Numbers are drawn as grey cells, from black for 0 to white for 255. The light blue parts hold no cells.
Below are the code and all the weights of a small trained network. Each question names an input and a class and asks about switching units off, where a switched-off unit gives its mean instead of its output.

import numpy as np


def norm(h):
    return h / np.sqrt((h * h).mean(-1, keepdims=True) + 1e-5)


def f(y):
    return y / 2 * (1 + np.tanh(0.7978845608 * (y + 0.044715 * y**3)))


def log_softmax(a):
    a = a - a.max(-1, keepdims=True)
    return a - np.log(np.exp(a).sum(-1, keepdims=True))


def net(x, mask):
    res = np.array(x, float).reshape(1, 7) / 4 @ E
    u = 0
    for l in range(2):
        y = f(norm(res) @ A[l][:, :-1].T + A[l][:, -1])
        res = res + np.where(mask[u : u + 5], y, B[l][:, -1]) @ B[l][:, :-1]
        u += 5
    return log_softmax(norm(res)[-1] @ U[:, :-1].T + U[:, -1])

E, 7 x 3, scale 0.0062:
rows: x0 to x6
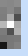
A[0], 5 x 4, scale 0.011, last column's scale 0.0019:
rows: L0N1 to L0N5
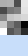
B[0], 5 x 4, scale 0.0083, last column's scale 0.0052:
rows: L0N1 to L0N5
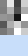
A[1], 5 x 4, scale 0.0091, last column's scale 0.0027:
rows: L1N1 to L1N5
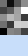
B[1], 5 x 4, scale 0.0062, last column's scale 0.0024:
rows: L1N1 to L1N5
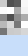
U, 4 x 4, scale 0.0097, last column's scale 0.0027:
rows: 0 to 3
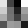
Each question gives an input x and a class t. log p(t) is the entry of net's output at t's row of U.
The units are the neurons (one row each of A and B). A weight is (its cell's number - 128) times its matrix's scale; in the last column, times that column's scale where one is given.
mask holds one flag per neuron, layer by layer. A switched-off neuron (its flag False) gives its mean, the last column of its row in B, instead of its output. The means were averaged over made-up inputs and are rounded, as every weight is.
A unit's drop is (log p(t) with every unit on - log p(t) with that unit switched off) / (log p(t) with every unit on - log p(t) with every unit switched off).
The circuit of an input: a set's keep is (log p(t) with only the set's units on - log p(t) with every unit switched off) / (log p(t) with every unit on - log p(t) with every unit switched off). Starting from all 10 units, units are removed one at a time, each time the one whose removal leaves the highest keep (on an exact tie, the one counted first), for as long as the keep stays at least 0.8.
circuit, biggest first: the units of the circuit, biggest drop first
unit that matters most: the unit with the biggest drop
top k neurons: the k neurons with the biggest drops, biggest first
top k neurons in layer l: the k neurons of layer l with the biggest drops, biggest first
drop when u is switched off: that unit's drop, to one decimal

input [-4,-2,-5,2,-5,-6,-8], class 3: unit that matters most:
L0N5
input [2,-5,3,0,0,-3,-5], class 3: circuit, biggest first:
[L0N5, L0N4]
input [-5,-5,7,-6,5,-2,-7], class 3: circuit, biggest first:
[L0N5, L0N3]
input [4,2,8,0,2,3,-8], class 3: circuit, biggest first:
[L0N5, L0N4]
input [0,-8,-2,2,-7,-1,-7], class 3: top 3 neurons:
[L0N5, L0N4, L1N1]
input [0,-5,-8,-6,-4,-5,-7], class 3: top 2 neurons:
[L0N5, L0N3]
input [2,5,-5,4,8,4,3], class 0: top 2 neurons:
[L0N5, L0N3]
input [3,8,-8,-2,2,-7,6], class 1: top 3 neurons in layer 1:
[L1N2, L1N1, L1N4]
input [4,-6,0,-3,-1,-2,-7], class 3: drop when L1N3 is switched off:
0.0
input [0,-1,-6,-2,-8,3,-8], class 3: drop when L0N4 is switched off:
0.1
